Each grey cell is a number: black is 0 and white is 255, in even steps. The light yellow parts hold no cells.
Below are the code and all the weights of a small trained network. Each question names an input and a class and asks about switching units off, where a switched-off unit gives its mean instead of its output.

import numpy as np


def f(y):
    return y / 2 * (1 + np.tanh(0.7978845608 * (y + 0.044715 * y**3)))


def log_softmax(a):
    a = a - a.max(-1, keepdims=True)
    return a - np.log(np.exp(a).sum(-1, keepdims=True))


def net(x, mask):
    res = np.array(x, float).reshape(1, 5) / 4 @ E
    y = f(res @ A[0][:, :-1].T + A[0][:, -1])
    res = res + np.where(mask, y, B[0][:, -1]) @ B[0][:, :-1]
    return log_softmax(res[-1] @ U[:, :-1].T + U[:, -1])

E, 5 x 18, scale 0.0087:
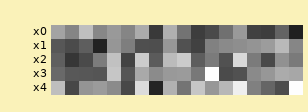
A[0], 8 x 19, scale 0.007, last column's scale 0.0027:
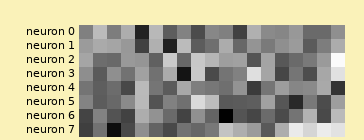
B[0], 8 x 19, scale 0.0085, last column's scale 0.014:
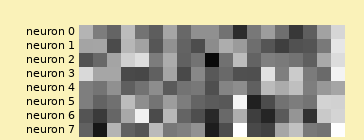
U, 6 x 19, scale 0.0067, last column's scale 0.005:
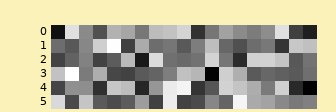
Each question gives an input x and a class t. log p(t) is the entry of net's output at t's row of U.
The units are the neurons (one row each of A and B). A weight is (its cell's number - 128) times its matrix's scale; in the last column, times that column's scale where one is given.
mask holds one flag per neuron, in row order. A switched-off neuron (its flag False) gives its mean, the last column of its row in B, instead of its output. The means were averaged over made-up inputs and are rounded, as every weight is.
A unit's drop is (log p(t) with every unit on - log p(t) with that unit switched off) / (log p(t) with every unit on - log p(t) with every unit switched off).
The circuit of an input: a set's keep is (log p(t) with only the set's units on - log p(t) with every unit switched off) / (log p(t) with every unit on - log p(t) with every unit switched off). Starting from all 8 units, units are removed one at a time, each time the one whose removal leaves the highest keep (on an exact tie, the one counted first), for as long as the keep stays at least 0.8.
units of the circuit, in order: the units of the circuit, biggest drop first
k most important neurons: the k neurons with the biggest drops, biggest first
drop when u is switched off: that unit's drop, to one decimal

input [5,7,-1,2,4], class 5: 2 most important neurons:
(neuron 3; neuron 1)
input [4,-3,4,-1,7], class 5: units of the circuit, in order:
(neuron 3)
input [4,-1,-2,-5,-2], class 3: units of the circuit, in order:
(neuron 7; neuron 2)
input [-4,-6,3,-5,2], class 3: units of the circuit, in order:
(neuron 7; neuron 6)
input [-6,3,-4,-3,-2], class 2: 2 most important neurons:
(neuron 7; neuron 6)
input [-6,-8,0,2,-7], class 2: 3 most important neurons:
(neuron 6; neuron 2; neuron 5)
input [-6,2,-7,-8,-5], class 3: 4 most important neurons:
(neuron 6; neuron 0; neuron 2; neuron 5)
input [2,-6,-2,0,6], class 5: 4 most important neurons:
(neuron 3; neuron 6; neuron 1; neuron 5)
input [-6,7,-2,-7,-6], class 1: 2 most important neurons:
(neuron 1; neuron 0)
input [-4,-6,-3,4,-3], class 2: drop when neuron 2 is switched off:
0.2
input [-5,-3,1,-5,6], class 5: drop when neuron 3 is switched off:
0.2
